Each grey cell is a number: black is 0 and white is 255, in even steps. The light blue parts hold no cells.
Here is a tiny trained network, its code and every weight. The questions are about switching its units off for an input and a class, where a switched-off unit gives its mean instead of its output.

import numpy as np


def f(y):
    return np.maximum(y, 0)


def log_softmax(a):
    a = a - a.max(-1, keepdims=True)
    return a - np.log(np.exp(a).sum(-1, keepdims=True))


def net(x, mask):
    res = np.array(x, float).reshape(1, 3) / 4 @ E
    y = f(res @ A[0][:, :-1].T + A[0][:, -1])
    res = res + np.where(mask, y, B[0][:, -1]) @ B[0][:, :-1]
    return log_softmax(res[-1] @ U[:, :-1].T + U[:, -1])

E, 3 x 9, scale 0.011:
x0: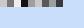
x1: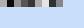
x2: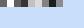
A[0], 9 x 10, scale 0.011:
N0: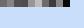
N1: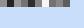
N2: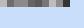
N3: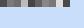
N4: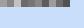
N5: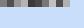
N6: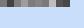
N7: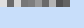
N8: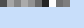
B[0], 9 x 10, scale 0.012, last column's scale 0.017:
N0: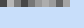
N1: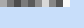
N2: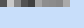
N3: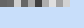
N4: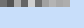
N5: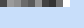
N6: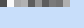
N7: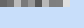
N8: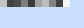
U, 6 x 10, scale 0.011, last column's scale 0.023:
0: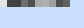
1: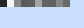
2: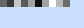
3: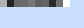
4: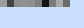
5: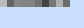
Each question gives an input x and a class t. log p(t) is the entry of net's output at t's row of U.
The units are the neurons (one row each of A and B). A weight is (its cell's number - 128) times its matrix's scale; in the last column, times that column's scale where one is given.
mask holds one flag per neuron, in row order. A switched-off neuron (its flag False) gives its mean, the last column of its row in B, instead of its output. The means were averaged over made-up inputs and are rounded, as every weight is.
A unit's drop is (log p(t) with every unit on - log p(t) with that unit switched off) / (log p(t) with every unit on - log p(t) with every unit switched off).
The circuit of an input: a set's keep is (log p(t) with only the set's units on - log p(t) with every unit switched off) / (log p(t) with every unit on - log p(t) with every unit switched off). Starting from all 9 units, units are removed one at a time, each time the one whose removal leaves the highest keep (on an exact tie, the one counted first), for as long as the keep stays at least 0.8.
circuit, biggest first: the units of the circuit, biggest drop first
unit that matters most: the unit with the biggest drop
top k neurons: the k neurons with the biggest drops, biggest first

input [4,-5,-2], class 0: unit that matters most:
N8
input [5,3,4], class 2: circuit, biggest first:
[N5; N8]
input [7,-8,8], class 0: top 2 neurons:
[N8; N5]
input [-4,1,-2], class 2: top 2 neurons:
[N3; N8]
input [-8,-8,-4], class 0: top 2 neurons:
[N8; N7]
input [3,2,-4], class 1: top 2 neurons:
[N8; N3]
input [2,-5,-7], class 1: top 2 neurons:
[N5; N6]
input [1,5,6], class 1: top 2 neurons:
[N8; N0]
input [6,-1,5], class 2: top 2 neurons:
[N5; N4]
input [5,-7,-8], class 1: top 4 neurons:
[N5; N6; N2; N1]
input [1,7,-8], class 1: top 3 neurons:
[N5; N6; N8]
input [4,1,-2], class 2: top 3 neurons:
[N8; N7; N4]
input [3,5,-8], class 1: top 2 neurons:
[N5; N6]
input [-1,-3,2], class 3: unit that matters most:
N1
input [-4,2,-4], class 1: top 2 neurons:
[N5; N8]
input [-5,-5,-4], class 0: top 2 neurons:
[N8; N7]
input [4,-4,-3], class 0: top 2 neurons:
[N8; N3]
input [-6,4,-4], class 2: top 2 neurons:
[N3; N8]
